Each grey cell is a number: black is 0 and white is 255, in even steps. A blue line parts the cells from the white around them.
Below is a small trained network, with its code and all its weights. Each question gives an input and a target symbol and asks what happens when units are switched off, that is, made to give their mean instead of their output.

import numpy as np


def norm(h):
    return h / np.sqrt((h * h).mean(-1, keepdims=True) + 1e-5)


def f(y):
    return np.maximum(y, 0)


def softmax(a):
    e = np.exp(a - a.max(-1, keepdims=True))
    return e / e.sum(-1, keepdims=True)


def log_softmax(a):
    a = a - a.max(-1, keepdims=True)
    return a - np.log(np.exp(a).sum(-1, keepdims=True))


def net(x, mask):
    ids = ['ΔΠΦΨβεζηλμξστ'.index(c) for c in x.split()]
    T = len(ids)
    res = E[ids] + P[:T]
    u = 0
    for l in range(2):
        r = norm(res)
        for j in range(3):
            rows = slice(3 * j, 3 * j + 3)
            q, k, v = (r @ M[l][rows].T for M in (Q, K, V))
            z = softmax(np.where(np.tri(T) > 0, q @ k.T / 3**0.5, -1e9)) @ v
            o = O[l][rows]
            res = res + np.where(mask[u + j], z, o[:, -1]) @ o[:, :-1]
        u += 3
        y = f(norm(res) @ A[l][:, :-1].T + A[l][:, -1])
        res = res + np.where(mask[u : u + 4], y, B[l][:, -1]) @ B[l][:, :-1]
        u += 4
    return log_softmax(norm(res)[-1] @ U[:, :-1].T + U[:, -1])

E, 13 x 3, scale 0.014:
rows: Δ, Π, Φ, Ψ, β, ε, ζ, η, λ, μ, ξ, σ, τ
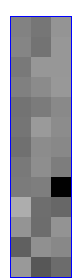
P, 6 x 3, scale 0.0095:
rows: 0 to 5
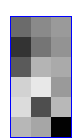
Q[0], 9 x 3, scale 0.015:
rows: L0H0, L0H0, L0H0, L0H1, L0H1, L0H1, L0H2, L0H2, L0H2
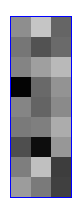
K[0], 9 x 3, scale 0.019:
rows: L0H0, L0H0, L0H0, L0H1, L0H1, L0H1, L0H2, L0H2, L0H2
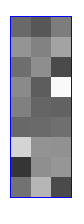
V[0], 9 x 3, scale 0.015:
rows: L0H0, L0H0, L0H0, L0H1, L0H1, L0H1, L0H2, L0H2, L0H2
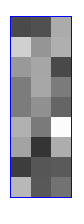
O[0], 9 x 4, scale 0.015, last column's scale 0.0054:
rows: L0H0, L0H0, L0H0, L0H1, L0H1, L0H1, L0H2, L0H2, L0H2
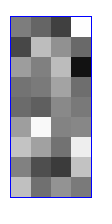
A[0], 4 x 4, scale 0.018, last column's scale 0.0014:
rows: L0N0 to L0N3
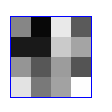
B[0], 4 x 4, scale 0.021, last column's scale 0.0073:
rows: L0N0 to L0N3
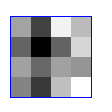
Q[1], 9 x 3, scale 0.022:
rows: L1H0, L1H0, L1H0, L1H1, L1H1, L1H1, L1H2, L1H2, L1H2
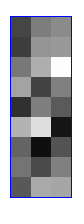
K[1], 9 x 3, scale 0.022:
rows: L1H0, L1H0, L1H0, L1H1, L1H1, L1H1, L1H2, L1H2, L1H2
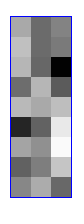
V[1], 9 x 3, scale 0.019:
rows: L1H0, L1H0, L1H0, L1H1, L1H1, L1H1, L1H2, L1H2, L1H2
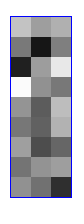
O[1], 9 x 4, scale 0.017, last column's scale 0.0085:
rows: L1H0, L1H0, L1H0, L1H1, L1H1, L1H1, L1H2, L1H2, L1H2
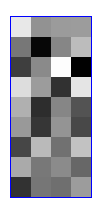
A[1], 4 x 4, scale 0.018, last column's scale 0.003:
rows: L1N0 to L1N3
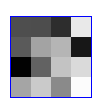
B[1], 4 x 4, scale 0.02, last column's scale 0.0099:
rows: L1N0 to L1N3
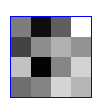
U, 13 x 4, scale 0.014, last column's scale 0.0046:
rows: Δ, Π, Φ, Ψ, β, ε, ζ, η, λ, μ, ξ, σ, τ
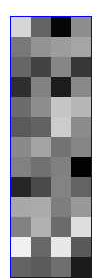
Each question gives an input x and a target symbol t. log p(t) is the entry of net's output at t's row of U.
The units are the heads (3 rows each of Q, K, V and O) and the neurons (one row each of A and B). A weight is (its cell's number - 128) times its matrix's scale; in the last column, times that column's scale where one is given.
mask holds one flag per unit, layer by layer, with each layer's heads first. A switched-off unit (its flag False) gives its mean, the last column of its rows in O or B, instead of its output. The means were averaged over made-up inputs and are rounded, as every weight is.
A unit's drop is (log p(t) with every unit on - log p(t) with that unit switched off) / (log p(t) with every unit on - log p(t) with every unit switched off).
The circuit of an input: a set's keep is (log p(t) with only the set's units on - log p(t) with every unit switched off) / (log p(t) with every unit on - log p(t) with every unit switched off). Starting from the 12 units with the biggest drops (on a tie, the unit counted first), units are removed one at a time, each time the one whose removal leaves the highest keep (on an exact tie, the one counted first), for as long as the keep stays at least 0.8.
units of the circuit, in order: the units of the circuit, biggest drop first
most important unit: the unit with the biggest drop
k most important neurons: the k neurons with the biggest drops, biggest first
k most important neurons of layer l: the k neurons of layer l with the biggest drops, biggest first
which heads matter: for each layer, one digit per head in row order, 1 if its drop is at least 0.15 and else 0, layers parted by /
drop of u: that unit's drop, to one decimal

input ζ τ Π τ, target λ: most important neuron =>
L0N3
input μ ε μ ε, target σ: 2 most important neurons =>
L1N0; L1N2
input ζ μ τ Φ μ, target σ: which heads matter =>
111 / 001
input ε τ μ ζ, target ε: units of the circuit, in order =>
L0H2; L1H0; L0H1
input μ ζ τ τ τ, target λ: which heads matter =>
111 / 111
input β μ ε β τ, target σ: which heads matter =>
111 / 000
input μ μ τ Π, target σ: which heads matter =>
100 / 100
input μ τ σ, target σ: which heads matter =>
100 / 100
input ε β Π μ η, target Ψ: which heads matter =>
110 / 111
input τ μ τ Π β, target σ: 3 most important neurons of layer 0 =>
L0N3; L0N0; L0N1
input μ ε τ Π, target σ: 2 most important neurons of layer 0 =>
L0N1; L0N3
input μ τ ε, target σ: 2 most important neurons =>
L0N1; L1N0
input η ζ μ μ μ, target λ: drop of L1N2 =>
0.2
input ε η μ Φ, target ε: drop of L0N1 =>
0.1
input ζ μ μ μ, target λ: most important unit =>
L0H2
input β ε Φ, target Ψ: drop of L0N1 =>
0.2
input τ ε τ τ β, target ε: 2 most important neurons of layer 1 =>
L1N2; L1N0
